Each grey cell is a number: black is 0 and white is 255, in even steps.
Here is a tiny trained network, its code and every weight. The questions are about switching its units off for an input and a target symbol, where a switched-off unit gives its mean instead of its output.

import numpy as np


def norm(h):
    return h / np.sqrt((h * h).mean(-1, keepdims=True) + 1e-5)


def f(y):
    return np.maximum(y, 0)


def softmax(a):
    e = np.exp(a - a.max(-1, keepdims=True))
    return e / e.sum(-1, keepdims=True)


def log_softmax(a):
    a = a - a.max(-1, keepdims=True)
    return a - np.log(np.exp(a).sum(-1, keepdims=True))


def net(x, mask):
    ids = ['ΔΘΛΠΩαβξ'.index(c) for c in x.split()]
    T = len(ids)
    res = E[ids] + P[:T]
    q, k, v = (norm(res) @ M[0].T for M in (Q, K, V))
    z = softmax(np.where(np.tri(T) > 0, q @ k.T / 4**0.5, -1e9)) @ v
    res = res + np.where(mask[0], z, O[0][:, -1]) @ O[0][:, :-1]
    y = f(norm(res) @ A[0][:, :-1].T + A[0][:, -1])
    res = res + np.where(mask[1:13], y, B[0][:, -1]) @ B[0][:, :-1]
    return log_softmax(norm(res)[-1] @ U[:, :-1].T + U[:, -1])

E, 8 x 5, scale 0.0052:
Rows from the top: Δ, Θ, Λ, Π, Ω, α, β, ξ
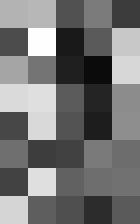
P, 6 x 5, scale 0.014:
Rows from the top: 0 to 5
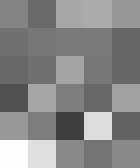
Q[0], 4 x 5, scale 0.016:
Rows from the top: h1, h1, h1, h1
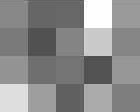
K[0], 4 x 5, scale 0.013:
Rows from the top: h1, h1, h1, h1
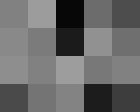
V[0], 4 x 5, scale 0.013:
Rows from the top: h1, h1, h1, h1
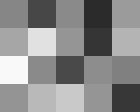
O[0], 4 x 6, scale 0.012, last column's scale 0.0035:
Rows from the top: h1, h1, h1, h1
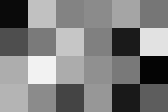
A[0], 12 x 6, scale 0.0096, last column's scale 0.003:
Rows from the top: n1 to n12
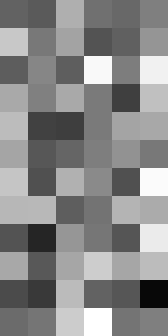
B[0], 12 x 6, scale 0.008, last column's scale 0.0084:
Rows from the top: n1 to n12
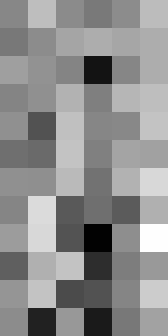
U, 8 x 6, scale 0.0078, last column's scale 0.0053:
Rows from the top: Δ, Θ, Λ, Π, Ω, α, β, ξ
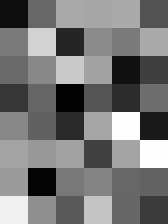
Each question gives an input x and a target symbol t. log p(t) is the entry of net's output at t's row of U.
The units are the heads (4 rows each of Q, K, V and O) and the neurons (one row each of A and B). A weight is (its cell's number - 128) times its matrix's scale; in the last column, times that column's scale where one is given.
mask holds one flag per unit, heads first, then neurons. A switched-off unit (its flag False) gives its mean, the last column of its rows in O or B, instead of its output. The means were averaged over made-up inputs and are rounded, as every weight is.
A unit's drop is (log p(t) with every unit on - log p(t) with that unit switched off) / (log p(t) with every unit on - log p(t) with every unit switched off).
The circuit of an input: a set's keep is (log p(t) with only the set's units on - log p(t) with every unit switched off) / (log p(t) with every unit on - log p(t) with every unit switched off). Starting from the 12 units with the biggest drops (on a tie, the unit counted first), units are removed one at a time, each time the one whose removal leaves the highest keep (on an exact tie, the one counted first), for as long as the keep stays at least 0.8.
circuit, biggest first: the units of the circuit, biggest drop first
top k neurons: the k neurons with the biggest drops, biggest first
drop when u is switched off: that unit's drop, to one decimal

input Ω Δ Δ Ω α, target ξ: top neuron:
n9
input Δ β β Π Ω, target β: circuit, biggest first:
h1, n5
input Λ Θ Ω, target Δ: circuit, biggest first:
h1, n9
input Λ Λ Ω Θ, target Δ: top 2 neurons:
n9, n11
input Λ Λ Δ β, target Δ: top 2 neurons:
n9, n11
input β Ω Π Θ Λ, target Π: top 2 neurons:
n7, n4
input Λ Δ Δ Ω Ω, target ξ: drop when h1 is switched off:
1.0
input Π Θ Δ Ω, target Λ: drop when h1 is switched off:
1.0
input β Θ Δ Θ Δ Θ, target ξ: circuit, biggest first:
h1, n9
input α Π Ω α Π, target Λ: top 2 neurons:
n9, n11
